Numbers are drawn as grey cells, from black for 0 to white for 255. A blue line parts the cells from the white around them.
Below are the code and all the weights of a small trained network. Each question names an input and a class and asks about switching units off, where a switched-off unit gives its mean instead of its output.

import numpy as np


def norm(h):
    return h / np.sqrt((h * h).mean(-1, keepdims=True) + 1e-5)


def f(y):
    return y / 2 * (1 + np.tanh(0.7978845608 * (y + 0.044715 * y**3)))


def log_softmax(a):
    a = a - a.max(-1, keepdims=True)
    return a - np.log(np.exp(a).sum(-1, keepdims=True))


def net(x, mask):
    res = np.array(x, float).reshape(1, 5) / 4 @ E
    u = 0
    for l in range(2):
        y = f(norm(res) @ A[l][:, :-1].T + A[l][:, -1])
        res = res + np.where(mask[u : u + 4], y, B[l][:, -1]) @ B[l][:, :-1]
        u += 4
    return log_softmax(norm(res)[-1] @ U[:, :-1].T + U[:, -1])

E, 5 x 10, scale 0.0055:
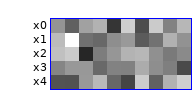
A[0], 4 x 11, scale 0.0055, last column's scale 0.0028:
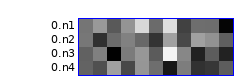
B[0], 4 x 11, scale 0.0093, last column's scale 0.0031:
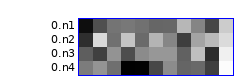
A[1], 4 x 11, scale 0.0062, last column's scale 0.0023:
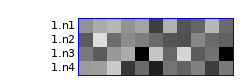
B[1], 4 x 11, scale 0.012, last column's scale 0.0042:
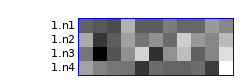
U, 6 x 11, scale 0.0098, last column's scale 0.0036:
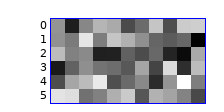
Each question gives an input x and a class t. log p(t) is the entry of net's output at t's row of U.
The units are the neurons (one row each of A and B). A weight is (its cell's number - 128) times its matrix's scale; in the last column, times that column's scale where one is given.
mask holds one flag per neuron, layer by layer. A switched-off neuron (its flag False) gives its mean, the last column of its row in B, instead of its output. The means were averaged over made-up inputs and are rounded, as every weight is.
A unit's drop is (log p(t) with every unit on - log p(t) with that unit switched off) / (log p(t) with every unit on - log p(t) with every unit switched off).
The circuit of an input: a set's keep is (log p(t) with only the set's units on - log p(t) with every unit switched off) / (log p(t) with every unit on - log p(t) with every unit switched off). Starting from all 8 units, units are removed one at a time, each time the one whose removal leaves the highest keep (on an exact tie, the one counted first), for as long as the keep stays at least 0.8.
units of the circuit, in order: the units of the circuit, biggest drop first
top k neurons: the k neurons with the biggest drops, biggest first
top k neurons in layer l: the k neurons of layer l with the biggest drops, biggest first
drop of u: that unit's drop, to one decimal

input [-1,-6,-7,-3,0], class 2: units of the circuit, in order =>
0.n4
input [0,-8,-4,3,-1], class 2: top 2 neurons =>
0.n4; 1.n4
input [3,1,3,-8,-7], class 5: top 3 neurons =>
0.n1; 1.n4; 1.n1
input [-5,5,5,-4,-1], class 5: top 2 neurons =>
0.n4; 1.n3
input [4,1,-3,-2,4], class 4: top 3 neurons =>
0.n4; 0.n2; 0.n1
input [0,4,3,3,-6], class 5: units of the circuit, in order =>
0.n4; 1.n4
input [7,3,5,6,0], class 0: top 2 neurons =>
1.n3; 0.n2
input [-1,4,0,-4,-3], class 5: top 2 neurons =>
0.n4; 0.n3
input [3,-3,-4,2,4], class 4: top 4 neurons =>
0.n2; 0.n1; 0.n4; 1.n2
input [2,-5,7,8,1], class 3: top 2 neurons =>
0.n3; 0.n4
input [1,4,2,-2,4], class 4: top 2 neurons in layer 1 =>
1.n3; 1.n1
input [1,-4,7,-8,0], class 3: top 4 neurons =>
0.n3; 1.n3; 1.n2; 1.n4
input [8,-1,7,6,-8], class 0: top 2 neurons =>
1.n3; 1.n4
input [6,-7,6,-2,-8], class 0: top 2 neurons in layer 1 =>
1.n3; 1.n4
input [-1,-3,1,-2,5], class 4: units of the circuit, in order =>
0.n2
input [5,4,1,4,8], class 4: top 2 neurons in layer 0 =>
0.n1; 0.n4
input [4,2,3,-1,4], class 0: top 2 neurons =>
0.n2; 1.n3
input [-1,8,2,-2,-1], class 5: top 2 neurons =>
0.n4; 1.n3
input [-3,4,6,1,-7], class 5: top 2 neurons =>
0.n4; 1.n4
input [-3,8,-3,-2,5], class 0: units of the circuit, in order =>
1.n2
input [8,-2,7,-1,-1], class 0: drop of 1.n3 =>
0.4
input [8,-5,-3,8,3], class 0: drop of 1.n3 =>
0.2
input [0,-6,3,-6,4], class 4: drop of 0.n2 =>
0.2
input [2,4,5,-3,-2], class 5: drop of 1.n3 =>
0.1
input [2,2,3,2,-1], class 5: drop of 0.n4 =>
0.3
